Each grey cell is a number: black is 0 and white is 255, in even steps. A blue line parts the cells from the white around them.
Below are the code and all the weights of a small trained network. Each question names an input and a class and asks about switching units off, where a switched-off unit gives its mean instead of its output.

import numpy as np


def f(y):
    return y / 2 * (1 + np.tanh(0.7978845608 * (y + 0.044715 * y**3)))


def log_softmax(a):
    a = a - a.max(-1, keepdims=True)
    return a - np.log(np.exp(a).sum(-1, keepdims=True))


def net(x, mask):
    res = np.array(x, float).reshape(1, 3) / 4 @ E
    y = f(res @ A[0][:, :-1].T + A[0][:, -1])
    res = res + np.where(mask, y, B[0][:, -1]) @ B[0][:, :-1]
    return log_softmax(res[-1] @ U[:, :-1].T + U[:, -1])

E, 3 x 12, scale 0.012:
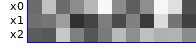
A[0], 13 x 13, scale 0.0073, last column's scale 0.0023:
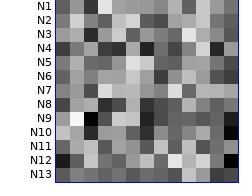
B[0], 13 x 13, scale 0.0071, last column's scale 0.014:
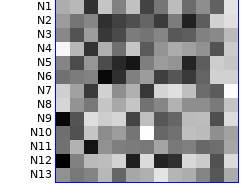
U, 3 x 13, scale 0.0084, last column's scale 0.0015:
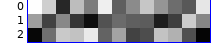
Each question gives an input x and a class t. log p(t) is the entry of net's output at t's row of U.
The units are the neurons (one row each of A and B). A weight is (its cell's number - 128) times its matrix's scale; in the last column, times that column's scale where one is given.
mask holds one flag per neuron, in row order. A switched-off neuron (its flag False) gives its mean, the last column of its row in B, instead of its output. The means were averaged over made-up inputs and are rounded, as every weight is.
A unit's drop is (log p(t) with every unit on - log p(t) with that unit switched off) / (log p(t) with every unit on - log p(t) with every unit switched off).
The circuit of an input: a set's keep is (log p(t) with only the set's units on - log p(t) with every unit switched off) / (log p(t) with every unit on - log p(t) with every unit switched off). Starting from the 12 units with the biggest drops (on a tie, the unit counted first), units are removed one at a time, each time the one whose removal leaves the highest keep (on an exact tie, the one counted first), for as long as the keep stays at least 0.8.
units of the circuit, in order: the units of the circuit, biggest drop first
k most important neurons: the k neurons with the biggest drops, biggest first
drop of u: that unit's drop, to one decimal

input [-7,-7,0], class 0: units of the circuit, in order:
[N2]
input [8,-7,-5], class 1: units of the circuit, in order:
[N2 N5]
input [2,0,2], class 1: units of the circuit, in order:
[N9 N7 N1]
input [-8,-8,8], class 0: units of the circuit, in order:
[N2 N6]
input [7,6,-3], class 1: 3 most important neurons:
[N2 N5 N6]
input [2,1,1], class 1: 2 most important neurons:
[N7 N1]
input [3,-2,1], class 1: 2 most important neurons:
[N4 N8]
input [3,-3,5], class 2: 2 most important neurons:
[N12 N4]
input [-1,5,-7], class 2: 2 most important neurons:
[N9 N7]
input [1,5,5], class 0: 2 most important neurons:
[N4 N9]
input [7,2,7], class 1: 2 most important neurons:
[N2 N6]
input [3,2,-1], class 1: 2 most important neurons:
[N7 N1]
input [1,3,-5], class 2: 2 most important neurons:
[N9 N7]
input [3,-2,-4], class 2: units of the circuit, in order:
[N9]
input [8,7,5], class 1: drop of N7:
0.4
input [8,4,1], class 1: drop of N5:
0.1
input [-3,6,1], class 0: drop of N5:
0.0
